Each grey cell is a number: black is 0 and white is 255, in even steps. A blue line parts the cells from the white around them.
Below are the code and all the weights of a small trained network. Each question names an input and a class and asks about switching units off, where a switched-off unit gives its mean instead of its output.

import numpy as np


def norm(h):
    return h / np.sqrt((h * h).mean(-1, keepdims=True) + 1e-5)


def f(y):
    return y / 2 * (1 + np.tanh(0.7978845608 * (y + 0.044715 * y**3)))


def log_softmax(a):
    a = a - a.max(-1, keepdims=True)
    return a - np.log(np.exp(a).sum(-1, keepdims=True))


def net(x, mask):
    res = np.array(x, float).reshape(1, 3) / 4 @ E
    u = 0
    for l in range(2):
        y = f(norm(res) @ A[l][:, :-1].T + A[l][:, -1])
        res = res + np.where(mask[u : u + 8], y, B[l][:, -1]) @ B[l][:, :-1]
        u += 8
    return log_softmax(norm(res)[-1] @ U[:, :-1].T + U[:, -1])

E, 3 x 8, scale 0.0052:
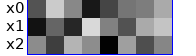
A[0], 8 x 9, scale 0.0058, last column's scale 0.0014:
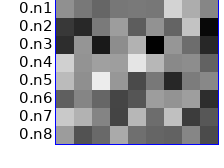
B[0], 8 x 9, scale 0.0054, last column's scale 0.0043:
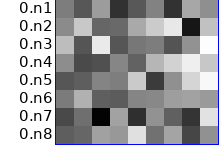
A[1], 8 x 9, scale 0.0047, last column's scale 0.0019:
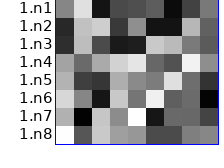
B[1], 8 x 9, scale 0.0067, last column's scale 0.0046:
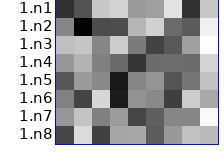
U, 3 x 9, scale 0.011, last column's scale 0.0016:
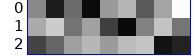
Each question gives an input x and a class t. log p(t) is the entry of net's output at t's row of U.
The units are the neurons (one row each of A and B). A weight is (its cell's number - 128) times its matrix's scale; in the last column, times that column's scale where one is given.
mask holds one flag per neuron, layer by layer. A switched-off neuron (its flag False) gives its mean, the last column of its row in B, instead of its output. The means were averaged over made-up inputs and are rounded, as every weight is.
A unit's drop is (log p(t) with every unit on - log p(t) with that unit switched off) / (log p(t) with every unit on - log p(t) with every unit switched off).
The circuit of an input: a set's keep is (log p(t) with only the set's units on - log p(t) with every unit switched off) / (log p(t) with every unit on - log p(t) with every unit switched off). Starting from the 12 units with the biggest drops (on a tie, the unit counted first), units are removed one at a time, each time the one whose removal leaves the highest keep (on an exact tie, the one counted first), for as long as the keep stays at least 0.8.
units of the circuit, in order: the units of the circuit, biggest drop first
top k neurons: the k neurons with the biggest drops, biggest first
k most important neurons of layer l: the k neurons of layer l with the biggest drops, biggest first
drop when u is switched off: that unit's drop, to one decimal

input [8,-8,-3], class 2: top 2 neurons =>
[1.n1; 0.n7]
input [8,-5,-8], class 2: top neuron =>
[1.n1]
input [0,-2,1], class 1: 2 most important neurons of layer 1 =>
[1.n7; 1.n4]
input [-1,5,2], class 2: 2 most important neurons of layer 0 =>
[0.n2; 0.n4]
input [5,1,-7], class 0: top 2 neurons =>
[0.n3; 1.n2]
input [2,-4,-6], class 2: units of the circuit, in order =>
[1.n1; 0.n7]
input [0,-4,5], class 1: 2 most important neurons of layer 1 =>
[1.n7; 1.n8]
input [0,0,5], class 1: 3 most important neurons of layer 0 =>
[0.n5; 0.n7; 0.n4]
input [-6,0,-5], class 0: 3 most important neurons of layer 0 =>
[0.n4; 0.n5; 0.n7]
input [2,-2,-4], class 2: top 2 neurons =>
[1.n1; 0.n7]
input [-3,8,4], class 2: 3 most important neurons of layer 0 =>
[0.n2; 0.n8; 0.n4]
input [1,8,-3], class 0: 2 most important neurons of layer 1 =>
[1.n2; 1.n3]
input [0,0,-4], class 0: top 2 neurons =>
[0.n7; 0.n4]
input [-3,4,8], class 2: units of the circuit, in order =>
[0.n2]
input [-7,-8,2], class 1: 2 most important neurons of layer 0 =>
[0.n5; 0.n2]
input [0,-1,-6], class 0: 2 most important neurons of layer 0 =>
[0.n4; 0.n7]
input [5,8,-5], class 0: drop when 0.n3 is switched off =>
0.2
